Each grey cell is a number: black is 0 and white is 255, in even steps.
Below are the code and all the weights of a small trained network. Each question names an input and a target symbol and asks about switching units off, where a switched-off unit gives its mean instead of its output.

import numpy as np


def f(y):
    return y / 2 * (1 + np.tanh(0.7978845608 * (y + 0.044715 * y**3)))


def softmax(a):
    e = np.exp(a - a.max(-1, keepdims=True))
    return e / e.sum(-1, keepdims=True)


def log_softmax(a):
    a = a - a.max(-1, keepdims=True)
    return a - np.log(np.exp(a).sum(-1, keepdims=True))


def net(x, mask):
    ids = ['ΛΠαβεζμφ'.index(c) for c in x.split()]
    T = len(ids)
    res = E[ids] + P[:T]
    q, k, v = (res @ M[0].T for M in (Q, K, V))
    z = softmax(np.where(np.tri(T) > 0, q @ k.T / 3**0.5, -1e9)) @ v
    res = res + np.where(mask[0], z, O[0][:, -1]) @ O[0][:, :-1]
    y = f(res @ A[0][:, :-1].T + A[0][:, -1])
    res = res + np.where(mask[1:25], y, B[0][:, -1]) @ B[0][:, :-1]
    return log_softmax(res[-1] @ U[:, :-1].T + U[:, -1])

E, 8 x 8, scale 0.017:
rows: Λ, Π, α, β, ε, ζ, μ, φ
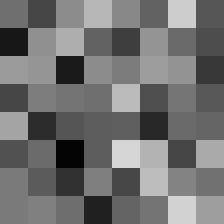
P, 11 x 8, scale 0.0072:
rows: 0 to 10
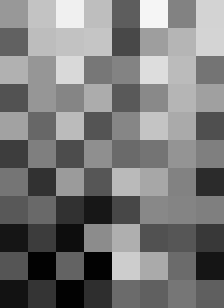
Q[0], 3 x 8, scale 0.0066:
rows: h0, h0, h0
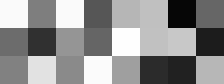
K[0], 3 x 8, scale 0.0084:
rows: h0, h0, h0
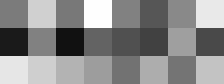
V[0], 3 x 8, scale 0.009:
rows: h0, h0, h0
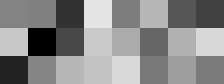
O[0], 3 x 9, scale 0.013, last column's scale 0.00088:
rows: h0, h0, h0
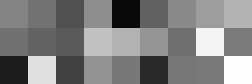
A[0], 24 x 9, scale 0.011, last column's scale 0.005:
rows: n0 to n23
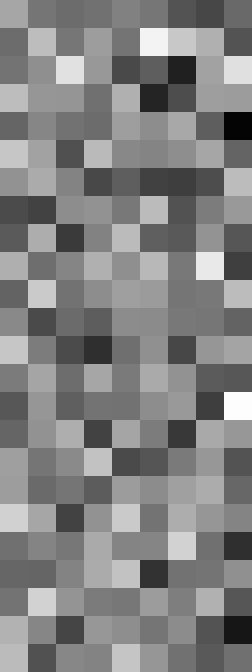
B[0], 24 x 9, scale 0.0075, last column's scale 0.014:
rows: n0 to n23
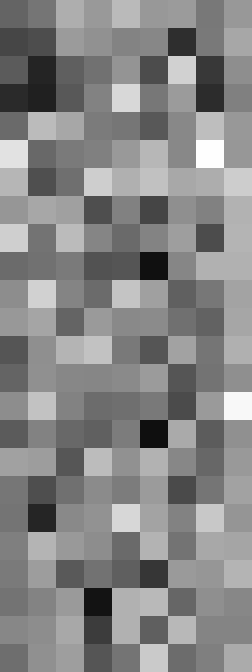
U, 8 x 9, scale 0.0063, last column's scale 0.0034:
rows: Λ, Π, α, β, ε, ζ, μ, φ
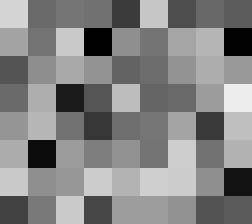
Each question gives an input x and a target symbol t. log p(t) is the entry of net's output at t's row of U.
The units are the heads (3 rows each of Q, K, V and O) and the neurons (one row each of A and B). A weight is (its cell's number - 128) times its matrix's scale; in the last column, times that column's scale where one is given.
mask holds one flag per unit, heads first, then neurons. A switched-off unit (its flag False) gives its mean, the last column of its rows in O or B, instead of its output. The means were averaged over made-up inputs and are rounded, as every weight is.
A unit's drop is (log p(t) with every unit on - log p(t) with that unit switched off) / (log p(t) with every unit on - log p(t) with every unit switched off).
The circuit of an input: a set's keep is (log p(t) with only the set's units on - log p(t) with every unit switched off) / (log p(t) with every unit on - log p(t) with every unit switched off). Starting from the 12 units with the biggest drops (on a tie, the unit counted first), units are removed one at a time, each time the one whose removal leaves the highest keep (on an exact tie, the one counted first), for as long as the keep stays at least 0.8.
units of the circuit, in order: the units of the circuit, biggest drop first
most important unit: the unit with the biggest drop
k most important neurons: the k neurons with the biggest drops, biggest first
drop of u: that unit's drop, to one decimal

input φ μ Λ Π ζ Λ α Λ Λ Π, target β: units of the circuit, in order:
(h0, n14)
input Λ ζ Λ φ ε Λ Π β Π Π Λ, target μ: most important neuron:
(n6)
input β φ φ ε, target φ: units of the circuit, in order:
(h0, n23, n3)
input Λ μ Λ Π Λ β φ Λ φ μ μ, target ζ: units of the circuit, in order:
(h0, n12)
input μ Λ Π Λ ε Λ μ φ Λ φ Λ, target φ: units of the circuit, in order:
(h0, n23)
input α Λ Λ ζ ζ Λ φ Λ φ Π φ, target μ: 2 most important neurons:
(n6, n0)
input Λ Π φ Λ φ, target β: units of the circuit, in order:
(h0, n8)
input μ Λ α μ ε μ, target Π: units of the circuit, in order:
(h0, n9)
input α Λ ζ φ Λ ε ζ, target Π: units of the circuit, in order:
(h0, n9, n7)
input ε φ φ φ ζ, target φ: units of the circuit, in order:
(h0, n23, n6)
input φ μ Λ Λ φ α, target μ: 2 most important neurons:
(n9, n18)
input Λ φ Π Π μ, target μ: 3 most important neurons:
(n6, n0, n9)
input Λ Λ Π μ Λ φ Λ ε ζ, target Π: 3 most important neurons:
(n7, n9, n23)
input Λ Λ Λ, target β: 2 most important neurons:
(n20, n6)
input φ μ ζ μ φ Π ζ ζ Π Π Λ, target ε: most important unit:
n14
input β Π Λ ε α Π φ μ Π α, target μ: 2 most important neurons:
(n6, n0)
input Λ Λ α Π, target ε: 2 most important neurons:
(n2, n14)
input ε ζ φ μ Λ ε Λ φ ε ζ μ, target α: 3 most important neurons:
(n12, n9, n6)
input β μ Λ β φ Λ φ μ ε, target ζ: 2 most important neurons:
(n14, n3)
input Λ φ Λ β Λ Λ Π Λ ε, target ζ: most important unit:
n6
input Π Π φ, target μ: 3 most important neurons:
(n6, n9, n0)
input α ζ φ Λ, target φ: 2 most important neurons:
(n6, n23)
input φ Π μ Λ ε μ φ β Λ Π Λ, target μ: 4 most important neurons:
(n6, n0, n9, n7)
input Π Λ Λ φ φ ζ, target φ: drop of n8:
0.2
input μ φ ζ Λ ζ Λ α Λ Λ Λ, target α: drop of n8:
0.6
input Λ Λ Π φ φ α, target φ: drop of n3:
0.0
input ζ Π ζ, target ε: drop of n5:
0.1
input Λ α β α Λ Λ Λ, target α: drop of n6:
0.2
